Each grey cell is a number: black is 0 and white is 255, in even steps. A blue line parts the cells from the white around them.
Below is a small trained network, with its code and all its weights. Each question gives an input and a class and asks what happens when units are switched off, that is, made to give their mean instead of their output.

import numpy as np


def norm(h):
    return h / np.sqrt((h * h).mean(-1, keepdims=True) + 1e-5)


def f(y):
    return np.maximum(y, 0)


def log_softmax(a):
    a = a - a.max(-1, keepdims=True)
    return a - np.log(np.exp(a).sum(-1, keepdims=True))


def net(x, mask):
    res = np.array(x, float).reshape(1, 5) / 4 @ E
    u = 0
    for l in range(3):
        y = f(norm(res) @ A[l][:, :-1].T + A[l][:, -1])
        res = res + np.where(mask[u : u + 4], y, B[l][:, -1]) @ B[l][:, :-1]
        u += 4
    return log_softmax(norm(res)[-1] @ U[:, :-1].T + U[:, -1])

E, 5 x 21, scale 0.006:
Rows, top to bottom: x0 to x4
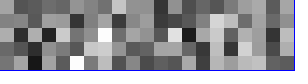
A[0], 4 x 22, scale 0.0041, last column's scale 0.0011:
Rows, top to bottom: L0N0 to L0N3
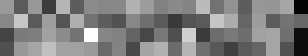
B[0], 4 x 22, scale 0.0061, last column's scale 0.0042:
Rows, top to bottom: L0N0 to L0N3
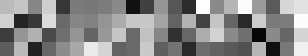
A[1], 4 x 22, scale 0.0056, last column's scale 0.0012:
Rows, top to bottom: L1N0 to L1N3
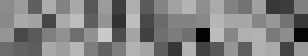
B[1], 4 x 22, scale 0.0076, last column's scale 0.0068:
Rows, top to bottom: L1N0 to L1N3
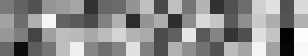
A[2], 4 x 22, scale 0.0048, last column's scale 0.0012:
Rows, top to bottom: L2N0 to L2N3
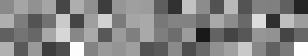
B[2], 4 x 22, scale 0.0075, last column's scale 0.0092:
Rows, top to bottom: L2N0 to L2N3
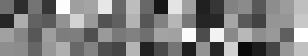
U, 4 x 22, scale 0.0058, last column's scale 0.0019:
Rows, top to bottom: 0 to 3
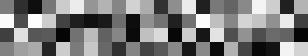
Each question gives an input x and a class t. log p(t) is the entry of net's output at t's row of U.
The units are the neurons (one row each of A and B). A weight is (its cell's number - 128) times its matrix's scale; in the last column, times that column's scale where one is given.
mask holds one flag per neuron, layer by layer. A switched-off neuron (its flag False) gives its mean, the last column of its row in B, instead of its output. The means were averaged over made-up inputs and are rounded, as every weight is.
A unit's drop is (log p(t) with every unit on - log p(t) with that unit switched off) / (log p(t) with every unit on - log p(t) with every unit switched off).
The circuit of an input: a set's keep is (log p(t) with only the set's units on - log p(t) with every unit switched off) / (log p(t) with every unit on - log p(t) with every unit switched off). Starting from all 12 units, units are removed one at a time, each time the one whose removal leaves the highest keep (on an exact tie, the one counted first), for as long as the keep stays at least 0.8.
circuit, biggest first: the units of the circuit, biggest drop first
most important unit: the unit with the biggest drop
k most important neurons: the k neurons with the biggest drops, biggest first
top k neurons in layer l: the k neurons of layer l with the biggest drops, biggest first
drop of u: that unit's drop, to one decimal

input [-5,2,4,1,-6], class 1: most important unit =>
L0N0
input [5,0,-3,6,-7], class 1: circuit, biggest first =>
L1N2; L1N3; L2N0
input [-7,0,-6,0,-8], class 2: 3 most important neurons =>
L1N3; L0N1; L1N2
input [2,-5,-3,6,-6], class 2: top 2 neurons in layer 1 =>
L1N3; L1N2
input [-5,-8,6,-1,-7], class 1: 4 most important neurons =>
L1N3; L2N1; L2N0; L0N0
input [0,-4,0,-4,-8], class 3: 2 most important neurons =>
L2N2; L1N1
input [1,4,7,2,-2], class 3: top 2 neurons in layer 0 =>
L0N0; L0N1
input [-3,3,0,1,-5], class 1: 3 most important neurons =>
L0N0; L1N2; L2N0
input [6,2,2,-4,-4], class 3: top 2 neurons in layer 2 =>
L2N2; L2N3
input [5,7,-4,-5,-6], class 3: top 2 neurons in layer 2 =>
L2N2; L2N0
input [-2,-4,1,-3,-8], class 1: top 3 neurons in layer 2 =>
L2N1; L2N0; L2N3
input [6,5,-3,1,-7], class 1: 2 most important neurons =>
L1N2; L0N3
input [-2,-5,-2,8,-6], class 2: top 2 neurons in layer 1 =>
L1N3; L1N2
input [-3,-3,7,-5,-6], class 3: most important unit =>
L2N2
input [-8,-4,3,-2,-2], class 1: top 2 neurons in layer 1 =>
L1N3; L1N2
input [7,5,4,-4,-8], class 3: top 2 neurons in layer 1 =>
L1N1; L1N0
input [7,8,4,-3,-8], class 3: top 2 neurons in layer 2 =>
L2N1; L2N2
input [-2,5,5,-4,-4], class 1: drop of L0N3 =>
0.1
